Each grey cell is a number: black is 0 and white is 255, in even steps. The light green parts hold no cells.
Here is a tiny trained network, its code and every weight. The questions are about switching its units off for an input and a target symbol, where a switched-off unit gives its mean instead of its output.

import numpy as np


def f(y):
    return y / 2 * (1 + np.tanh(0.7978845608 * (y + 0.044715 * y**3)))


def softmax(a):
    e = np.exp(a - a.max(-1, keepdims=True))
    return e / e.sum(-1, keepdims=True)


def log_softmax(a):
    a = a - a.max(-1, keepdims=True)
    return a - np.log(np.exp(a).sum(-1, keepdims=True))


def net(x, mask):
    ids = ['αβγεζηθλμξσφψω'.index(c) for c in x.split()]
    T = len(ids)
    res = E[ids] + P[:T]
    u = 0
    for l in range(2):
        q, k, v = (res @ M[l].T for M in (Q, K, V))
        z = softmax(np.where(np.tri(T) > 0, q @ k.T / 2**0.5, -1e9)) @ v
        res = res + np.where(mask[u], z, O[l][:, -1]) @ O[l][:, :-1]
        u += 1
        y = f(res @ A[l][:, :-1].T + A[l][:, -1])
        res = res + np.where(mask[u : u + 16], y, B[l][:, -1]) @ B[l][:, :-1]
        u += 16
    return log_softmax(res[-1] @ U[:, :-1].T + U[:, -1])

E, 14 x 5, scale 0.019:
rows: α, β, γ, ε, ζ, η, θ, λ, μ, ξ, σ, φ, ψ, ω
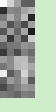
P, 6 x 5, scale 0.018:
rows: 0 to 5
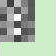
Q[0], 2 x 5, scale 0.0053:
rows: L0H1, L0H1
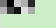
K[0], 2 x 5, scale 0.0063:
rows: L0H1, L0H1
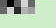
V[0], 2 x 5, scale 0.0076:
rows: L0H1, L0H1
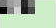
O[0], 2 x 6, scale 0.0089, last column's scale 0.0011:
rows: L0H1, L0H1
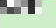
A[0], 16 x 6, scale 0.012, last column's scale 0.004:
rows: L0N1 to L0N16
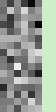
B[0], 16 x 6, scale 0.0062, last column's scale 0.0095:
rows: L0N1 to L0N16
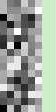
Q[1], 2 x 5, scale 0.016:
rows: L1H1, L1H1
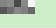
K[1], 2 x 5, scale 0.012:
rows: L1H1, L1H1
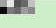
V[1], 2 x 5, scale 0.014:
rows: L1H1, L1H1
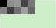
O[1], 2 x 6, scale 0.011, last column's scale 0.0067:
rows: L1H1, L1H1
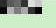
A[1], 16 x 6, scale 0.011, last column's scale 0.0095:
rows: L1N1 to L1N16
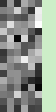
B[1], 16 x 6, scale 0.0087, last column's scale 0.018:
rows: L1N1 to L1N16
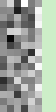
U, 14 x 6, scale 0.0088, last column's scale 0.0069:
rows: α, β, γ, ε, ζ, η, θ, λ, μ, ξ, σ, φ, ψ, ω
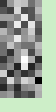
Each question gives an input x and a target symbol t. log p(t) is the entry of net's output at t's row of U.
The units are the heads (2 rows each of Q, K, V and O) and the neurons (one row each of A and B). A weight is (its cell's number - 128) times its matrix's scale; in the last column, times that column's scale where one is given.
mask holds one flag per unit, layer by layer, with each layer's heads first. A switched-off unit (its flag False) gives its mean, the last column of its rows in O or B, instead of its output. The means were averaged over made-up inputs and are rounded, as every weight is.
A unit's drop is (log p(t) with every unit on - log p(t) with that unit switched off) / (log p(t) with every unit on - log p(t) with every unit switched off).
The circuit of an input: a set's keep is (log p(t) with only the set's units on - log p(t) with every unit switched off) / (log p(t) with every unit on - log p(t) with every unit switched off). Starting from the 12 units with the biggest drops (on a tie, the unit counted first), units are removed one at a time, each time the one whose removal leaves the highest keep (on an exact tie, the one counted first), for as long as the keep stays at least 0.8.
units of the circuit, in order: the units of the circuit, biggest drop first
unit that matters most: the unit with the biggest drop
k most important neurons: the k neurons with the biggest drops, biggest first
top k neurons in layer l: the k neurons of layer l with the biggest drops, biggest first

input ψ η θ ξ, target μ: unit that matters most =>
L0N10
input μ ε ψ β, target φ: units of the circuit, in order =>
L1N1, L0N16
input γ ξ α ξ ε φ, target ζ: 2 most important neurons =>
L0N6, L0N2
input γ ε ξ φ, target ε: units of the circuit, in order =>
L0N14, L1N2, L1N1
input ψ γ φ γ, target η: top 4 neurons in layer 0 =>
L0N14, L0N12, L0N2, L0N11
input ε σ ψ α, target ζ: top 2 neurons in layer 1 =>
L1N8, L1N7
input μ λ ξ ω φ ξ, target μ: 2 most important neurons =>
L0N10, L0N7
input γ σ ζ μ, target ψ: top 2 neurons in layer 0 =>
L0N15, L0N16
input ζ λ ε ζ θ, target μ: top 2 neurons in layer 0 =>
L0N1, L0N4
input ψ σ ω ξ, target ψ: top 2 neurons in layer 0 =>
L0N15, L0N16
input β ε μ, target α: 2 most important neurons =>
L0N3, L0N4
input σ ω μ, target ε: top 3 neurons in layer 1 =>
L1N13, L1N2, L1N1
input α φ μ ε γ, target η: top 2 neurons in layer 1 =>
L1N5, L1N12
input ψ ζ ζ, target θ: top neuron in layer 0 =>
L0N3
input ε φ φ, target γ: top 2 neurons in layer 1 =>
L1N5, L1N2
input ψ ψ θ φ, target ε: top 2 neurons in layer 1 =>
L1N9, L1N2
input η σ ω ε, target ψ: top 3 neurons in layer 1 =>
L1N13, L1N10, L1N5
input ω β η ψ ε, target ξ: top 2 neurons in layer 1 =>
L1N2, L1N14
